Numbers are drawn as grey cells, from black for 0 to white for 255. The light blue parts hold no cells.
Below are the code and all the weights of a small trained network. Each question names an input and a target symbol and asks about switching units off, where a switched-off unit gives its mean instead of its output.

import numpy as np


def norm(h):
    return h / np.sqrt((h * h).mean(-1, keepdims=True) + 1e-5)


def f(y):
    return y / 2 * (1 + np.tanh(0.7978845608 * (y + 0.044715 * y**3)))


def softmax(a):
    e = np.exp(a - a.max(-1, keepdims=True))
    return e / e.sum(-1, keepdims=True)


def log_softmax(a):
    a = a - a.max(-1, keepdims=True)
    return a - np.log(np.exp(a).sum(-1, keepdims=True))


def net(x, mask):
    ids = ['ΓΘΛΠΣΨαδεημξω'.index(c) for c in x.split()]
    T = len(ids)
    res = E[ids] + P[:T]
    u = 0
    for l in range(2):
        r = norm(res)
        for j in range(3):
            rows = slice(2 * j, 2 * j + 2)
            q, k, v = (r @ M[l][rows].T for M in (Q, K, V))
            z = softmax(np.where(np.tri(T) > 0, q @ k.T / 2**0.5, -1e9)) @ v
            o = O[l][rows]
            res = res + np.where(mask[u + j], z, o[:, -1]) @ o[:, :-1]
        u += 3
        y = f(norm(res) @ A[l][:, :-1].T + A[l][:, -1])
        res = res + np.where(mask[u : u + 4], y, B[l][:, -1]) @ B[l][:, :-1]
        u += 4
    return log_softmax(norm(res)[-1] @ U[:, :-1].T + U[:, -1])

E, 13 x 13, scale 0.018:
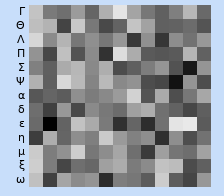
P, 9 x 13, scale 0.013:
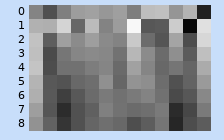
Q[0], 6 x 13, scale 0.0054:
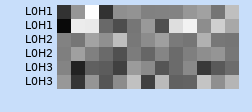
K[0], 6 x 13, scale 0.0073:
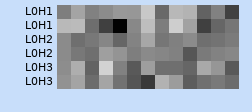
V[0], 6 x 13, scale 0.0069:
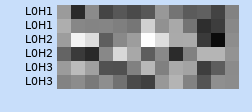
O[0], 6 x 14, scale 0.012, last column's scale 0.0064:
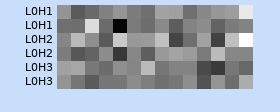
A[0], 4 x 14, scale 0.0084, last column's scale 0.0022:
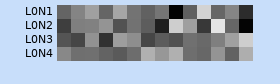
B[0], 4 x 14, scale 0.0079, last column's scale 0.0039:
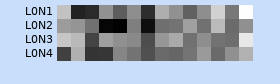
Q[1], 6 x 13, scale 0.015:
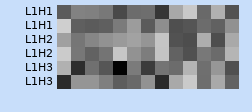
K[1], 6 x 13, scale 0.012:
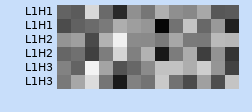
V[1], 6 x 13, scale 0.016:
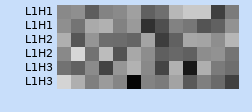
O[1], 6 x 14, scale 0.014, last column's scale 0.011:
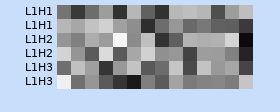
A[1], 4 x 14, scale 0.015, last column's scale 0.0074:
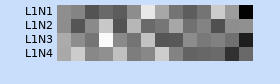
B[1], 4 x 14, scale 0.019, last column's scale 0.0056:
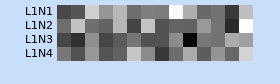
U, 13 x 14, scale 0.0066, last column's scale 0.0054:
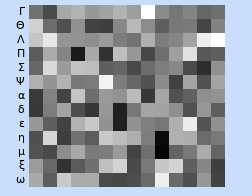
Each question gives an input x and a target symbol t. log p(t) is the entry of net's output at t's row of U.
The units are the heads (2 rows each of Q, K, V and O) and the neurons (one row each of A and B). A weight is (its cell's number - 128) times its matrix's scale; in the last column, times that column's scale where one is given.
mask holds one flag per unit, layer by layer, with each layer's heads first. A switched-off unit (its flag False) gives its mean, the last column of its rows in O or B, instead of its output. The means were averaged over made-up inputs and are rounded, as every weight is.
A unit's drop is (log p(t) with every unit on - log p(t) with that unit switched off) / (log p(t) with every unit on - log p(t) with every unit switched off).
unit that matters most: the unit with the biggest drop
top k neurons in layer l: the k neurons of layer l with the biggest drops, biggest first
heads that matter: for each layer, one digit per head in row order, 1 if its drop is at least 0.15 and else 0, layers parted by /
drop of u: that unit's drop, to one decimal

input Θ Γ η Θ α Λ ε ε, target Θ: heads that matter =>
110 / 011
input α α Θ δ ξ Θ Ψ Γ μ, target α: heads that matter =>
100 / 001
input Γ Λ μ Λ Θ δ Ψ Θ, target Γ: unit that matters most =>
L1N1
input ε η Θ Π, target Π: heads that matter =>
100 / 110
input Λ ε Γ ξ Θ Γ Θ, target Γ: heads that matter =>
101 / 110
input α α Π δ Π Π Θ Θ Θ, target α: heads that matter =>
100 / 001
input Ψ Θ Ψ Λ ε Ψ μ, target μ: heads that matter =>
100 / 010
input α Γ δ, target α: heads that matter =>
000 / 001
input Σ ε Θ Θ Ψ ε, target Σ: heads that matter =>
010 / 100
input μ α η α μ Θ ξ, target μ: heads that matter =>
000 / 010
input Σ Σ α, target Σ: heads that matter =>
000 / 100
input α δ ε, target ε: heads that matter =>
100 / 000
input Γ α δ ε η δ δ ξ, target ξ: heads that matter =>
100 / 100
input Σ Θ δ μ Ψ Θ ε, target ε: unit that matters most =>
L0H1
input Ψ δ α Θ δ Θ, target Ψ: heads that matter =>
000 / 100
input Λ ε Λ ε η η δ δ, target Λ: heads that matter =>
110 / 011
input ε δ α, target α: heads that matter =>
100 / 001
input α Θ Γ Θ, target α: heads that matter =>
000 / 001
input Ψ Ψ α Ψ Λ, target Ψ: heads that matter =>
000 / 100
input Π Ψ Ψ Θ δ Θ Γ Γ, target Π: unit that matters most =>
L1H1
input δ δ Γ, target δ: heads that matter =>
000 / 010
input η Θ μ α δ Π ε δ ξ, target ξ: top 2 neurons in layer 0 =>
L0N3, L0N1
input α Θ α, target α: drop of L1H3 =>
0.9
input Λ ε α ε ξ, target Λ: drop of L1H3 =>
0.4
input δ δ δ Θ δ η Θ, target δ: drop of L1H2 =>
0.4
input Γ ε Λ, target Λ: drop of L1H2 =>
0.1
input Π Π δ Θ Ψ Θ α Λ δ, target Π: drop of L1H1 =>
1.0
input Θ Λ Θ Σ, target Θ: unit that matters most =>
L1H3
